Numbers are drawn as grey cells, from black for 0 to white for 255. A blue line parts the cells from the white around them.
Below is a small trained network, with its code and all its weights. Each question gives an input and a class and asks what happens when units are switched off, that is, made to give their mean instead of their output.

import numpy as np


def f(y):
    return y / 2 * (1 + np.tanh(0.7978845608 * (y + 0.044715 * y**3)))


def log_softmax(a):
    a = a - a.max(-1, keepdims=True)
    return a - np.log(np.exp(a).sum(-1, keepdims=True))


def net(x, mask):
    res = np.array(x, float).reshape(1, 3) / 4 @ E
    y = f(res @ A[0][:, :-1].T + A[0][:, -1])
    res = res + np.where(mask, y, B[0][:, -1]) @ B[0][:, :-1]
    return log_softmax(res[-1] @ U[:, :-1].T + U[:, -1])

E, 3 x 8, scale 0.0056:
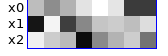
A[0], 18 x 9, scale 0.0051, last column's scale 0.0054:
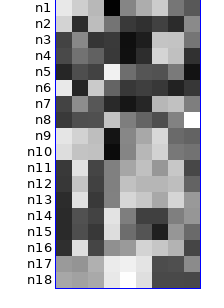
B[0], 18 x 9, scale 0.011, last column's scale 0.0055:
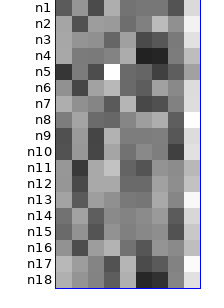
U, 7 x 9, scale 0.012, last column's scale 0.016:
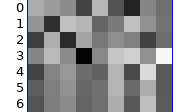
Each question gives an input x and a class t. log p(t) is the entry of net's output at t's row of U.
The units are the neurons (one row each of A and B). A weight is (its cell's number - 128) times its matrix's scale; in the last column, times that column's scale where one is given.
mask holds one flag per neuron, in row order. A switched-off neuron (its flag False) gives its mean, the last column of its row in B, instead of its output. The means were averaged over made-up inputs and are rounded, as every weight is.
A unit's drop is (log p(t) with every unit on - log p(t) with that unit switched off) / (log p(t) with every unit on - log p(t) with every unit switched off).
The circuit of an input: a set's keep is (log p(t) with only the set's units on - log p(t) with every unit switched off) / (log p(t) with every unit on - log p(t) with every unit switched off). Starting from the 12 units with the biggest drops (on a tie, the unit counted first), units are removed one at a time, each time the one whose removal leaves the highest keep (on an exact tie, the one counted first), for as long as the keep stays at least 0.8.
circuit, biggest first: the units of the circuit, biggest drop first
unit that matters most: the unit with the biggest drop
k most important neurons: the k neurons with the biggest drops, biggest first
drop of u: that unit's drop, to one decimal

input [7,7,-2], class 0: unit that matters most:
n18
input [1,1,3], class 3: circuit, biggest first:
n5; n4
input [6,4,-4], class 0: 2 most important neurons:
n18; n17
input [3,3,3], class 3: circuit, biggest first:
n4; n5
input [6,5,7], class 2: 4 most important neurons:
n10; n9; n1; n7
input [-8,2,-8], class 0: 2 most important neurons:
n7; n3
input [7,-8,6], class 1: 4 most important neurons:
n6; n2; n7; n3
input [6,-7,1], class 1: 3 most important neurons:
n6; n2; n7
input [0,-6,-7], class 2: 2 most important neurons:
n15; n14
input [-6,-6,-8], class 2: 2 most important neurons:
n5; n15
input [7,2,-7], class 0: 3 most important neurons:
n18; n17; n10
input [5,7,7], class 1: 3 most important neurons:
n13; n11; n12
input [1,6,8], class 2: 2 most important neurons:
n10; n9
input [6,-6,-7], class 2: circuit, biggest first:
n15
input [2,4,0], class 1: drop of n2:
-0.1
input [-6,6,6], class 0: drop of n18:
-0.1
